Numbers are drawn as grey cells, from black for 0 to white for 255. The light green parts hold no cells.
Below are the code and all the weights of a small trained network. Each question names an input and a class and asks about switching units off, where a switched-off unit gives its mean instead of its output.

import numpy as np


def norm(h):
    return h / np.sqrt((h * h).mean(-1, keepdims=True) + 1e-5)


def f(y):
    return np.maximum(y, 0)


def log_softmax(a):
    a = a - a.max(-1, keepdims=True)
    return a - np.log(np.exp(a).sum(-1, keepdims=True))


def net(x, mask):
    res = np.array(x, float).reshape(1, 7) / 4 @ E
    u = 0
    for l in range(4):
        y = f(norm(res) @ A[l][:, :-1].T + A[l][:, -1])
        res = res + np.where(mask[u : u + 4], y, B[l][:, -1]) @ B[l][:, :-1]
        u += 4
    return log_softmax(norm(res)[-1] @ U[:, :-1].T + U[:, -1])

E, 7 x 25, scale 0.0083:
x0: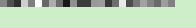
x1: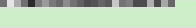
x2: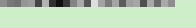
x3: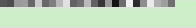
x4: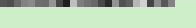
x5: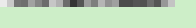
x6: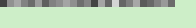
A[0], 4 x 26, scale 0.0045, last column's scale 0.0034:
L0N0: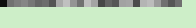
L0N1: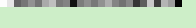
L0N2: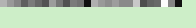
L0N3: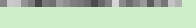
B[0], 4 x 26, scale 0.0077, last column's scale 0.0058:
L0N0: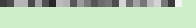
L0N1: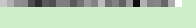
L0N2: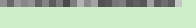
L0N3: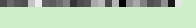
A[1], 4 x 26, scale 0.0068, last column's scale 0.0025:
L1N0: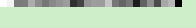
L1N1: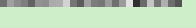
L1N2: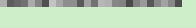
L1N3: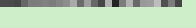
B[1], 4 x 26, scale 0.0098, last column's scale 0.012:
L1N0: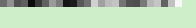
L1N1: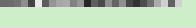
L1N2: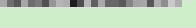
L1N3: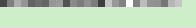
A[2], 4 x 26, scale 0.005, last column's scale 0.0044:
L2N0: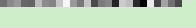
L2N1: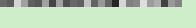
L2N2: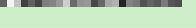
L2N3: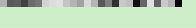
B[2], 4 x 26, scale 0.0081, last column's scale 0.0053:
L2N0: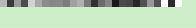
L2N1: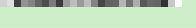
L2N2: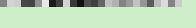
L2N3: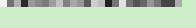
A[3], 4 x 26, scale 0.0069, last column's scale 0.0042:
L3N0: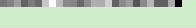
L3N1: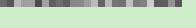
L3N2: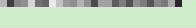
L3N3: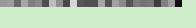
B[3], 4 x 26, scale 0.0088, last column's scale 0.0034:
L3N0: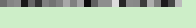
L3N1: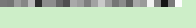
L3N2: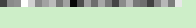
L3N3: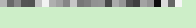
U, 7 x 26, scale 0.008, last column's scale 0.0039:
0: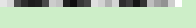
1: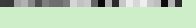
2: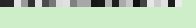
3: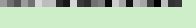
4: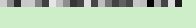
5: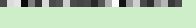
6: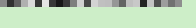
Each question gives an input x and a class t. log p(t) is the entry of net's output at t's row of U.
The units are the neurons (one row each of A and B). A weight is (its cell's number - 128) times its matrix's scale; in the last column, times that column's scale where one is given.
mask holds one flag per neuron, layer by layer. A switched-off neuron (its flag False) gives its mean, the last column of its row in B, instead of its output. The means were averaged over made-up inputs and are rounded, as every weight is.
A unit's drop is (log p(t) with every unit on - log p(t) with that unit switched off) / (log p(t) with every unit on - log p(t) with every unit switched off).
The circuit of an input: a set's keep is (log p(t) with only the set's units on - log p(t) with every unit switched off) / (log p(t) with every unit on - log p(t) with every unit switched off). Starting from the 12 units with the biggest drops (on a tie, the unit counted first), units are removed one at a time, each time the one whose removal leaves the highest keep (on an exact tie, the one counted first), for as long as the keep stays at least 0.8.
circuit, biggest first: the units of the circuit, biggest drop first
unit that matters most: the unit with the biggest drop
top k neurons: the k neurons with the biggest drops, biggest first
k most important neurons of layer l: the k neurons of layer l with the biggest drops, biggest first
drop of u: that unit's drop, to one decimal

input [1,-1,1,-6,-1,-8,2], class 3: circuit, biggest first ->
L1N0
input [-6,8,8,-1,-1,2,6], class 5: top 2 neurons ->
L2N2; L0N3
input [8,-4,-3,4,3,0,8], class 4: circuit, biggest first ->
L1N1; L2N1
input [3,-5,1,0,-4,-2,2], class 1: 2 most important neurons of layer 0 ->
L0N1; L0N3
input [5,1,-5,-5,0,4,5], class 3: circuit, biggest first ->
L0N1; L1N0
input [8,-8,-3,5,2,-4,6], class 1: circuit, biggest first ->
L1N1; L2N1
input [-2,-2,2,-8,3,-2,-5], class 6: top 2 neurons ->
L1N1; L1N0
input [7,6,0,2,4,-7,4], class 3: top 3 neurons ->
L1N1; L2N1; L3N3
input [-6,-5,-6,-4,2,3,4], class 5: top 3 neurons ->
L2N2; L0N3; L2N1
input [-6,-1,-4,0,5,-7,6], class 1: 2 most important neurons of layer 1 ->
L1N1; L1N3
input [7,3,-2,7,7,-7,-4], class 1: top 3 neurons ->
L1N3; L2N1; L1N1
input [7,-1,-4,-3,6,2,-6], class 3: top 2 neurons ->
L3N3; L1N3
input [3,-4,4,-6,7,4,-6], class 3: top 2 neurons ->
L1N0; L3N3
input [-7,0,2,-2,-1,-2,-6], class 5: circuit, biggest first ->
L1N0
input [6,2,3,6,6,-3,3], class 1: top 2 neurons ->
L1N1; L1N3
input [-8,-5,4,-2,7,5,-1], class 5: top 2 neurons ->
L1N0; L2N2
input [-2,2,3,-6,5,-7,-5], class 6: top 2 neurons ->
L1N1; L1N3
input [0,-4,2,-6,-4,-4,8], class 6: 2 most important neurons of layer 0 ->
L0N2; L0N1
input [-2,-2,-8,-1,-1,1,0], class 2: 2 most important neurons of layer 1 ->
L1N0; L1N1
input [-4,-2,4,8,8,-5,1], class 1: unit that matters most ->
L1N3
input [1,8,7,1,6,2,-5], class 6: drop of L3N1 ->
0.2
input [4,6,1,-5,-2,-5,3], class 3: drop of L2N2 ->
0.0
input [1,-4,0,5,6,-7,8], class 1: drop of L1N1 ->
0.1
